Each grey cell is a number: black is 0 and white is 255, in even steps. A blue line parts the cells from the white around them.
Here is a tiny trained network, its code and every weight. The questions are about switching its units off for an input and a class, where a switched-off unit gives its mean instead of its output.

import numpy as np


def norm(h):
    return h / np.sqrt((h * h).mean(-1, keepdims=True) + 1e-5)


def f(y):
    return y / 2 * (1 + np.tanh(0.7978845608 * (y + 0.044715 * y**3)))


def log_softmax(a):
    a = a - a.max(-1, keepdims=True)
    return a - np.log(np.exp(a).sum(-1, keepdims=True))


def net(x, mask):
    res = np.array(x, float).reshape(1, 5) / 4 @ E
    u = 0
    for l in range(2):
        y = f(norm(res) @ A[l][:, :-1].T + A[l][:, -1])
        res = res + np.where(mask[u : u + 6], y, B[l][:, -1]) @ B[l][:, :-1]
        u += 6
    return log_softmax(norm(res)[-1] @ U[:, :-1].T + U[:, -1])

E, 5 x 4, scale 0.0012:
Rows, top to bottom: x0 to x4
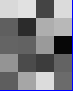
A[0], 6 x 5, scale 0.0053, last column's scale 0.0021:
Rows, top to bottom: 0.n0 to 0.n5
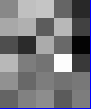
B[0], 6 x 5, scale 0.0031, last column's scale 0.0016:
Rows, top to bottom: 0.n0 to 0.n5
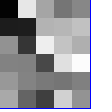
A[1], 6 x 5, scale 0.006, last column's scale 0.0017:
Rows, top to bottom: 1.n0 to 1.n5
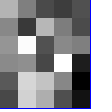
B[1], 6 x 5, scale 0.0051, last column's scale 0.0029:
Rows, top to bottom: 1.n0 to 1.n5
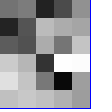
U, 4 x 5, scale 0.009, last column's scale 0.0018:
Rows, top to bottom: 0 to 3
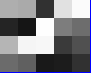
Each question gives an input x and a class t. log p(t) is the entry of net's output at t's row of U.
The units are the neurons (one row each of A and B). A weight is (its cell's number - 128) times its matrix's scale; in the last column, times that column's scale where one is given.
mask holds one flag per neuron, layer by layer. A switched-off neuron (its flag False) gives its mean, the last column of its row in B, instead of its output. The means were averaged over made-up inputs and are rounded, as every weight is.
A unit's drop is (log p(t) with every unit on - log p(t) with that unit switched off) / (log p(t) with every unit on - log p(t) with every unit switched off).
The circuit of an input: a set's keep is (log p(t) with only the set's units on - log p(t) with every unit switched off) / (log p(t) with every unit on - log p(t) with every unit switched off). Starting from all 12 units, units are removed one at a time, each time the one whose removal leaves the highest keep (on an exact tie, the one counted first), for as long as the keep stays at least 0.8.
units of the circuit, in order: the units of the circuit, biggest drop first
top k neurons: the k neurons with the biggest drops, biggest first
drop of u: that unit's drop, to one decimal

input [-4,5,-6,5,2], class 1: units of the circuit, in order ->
(0.n2 1.n1)
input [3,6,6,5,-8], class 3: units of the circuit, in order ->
(1.n3 0.n3 1.n0)
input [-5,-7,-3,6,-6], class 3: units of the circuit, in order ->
(1.n3)
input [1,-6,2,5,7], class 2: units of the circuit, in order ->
(1.n5 1.n3)
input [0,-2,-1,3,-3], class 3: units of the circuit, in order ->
(0.n2 1.n0 1.n5)
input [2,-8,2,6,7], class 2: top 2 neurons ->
(1.n5 0.n0)
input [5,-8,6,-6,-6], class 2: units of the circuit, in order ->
(1.n3 1.n2)
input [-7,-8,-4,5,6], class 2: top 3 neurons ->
(1.n5 0.n0 1.n3)
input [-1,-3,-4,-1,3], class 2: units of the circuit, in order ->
(0.n0 1.n4)
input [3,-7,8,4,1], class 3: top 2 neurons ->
(1.n0 1.n3)
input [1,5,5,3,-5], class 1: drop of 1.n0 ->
-0.1
